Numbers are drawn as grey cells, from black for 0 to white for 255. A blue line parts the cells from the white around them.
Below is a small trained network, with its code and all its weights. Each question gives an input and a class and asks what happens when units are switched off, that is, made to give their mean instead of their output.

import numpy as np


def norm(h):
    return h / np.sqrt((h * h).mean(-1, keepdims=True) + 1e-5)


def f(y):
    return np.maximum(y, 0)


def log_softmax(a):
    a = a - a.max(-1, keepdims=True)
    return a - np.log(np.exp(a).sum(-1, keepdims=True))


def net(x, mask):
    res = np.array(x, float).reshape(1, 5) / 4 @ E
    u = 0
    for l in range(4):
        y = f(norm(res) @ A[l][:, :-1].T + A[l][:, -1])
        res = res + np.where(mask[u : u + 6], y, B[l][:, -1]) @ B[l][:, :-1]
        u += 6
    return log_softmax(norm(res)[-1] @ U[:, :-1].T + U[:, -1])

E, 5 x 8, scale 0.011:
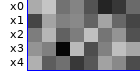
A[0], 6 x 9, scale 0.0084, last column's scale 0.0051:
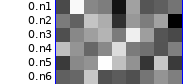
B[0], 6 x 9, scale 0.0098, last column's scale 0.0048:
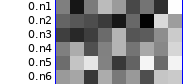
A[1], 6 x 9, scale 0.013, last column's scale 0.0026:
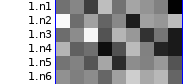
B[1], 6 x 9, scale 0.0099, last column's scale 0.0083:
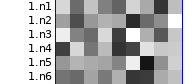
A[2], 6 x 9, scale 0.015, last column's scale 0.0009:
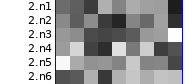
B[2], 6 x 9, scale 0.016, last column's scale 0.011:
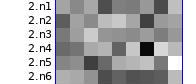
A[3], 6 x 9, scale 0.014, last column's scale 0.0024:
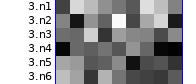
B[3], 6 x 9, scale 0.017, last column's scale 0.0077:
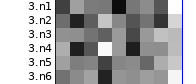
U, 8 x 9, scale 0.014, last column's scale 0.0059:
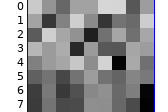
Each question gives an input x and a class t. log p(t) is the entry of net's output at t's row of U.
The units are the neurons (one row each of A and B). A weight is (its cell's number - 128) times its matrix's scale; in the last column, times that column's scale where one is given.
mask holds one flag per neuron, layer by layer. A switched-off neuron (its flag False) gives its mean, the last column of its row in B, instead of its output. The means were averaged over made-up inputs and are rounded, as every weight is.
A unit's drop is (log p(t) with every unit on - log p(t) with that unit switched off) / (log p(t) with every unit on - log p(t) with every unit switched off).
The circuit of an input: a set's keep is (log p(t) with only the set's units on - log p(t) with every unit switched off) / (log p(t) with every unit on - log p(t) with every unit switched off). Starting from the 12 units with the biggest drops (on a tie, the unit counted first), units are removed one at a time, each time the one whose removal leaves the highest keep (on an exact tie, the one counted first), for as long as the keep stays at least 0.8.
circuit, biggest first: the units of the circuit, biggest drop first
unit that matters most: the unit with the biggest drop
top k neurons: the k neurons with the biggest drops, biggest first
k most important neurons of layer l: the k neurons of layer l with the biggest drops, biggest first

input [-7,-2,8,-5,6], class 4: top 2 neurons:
(2.n4, 0.n4)
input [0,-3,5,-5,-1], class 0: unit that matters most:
1.n3
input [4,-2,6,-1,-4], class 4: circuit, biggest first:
(2.n4, 0.n4)
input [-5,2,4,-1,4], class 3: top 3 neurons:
(0.n3, 2.n6, 0.n5)
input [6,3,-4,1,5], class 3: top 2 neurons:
(0.n1, 3.n6)
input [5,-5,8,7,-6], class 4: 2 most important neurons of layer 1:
(1.n4, 1.n3)
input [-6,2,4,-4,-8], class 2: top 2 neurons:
(0.n5, 3.n1)
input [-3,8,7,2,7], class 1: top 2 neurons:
(3.n4, 0.n3)
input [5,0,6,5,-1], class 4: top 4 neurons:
(2.n4, 1.n3, 0.n4, 0.n6)
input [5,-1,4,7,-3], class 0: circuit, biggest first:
(1.n1, 2.n5)
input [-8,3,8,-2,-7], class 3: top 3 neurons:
(2.n6, 1.n4, 0.n3)
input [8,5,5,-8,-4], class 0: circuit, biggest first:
(1.n3, 2.n5)
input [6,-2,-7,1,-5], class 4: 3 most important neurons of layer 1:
(1.n5, 1.n4, 1.n6)
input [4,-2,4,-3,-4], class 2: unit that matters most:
0.n5
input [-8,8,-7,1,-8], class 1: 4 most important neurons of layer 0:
(0.n3, 0.n2, 0.n4, 0.n6)
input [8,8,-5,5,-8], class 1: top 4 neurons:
(0.n1, 3.n4, 1.n4, 2.n6)
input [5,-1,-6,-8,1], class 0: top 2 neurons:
(1.n3, 2.n5)
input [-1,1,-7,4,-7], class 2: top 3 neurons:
(0.n5, 3.n1, 2.n4)
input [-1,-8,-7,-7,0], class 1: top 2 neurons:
(3.n2, 1.n2)
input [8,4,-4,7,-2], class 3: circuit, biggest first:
(3.n6)
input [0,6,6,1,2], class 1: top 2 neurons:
(0.n1, 3.n4)
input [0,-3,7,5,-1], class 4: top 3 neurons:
(2.n4, 1.n3, 0.n4)
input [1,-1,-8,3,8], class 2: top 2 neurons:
(1.n4, 3.n1)
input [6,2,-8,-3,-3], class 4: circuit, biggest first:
(0.n2, 2.n2)
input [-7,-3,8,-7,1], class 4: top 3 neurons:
(2.n4, 0.n4, 1.n5)
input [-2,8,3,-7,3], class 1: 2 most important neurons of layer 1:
(1.n5, 1.n1)
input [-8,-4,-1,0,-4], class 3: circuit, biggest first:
(2.n6)
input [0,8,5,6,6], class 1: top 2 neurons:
(3.n4, 0.n1)
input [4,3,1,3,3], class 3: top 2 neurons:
(0.n1, 3.n6)
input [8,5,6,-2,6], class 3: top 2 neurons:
(0.n1, 3.n6)
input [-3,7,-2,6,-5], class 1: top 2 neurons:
(0.n3, 3.n4)
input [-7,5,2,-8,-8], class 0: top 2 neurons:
(1.n3, 1.n4)
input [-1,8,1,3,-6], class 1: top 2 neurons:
(3.n4, 0.n1)
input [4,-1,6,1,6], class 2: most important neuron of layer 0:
(0.n6)
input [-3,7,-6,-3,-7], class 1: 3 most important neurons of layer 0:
(0.n3, 0.n1, 0.n2)
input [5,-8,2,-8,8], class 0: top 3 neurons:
(1.n3, 2.n5, 0.n1)
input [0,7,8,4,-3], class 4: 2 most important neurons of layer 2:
(2.n4, 2.n5)
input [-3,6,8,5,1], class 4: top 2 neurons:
(2.n4, 1.n3)
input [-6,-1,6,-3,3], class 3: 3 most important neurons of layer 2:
(2.n6, 2.n1, 2.n2)
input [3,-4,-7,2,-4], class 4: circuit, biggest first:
(1.n5)
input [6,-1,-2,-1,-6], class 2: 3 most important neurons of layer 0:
(0.n5, 0.n3, 0.n2)
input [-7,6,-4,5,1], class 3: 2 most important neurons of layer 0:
(0.n3, 0.n1)
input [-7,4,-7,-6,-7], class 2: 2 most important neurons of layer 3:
(3.n5, 3.n6)
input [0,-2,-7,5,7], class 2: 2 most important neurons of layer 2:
(2.n4, 2.n3)
